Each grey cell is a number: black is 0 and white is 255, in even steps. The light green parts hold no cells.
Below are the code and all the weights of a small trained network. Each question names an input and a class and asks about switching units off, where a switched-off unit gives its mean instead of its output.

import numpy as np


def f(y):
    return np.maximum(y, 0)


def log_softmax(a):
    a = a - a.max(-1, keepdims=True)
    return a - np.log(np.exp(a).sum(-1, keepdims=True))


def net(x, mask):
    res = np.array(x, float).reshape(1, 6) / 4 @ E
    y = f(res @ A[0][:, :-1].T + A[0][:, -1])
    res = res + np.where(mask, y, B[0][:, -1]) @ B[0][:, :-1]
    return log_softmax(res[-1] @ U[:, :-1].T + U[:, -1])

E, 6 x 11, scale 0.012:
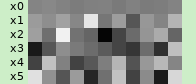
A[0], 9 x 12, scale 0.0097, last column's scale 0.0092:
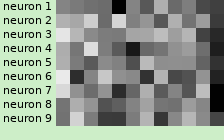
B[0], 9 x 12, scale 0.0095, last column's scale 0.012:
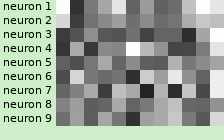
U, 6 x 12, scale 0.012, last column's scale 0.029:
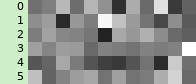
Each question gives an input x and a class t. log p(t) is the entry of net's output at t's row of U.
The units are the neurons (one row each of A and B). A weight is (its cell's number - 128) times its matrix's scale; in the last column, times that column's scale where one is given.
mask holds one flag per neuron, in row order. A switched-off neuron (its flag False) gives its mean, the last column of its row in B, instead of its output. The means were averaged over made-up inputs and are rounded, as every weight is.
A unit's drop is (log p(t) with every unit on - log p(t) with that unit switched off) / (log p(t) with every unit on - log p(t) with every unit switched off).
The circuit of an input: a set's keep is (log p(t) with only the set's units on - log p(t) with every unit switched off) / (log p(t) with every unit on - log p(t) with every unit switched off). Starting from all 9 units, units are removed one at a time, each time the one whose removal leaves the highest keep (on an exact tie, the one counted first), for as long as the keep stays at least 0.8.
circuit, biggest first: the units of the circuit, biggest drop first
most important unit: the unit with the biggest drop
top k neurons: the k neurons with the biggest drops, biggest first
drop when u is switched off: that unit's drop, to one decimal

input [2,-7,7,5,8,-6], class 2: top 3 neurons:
neuron 9; neuron 7; neuron 8
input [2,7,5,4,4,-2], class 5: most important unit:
neuron 2
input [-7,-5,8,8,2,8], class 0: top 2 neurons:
neuron 7; neuron 3
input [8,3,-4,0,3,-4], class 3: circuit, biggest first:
neuron 7; neuron 4
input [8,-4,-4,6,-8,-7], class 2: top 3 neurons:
neuron 6; neuron 7; neuron 3
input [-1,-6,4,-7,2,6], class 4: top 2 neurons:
neuron 3; neuron 5
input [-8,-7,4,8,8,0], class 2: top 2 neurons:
neuron 9; neuron 3
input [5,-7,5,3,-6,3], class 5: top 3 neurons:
neuron 1; neuron 9; neuron 3
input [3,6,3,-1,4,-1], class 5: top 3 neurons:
neuron 2; neuron 6; neuron 3
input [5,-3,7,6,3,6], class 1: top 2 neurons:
neuron 4; neuron 3
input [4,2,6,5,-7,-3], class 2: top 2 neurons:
neuron 6; neuron 3
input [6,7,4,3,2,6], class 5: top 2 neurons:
neuron 2; neuron 3
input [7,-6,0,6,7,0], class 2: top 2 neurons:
neuron 9; neuron 3
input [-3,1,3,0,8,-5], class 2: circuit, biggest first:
neuron 9
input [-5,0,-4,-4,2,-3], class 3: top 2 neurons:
neuron 4; neuron 7
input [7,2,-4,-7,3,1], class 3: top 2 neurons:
neuron 4; neuron 9
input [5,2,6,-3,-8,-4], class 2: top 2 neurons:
neuron 6; neuron 7
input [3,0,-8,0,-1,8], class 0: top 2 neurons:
neuron 7; neuron 4
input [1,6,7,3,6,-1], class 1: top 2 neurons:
neuron 4; neuron 1
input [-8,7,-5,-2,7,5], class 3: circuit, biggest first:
neuron 4
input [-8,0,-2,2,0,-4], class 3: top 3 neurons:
neuron 7; neuron 4; neuron 3
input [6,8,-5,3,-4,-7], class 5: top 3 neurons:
neuron 7; neuron 2; neuron 4
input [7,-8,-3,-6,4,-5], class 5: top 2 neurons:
neuron 1; neuron 7
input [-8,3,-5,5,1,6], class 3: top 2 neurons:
neuron 4; neuron 3
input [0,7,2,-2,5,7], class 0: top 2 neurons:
neuron 7; neuron 1
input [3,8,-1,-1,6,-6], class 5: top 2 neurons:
neuron 2; neuron 7
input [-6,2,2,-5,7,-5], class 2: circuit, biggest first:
neuron 7
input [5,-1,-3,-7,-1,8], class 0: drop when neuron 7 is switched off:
1.0
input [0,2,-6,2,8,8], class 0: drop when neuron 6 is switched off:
0.1
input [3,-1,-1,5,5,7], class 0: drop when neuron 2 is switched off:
0.0
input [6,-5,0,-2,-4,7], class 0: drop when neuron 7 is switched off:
1.1
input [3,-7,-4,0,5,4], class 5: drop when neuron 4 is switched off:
0.2
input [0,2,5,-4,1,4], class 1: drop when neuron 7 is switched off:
-0.1
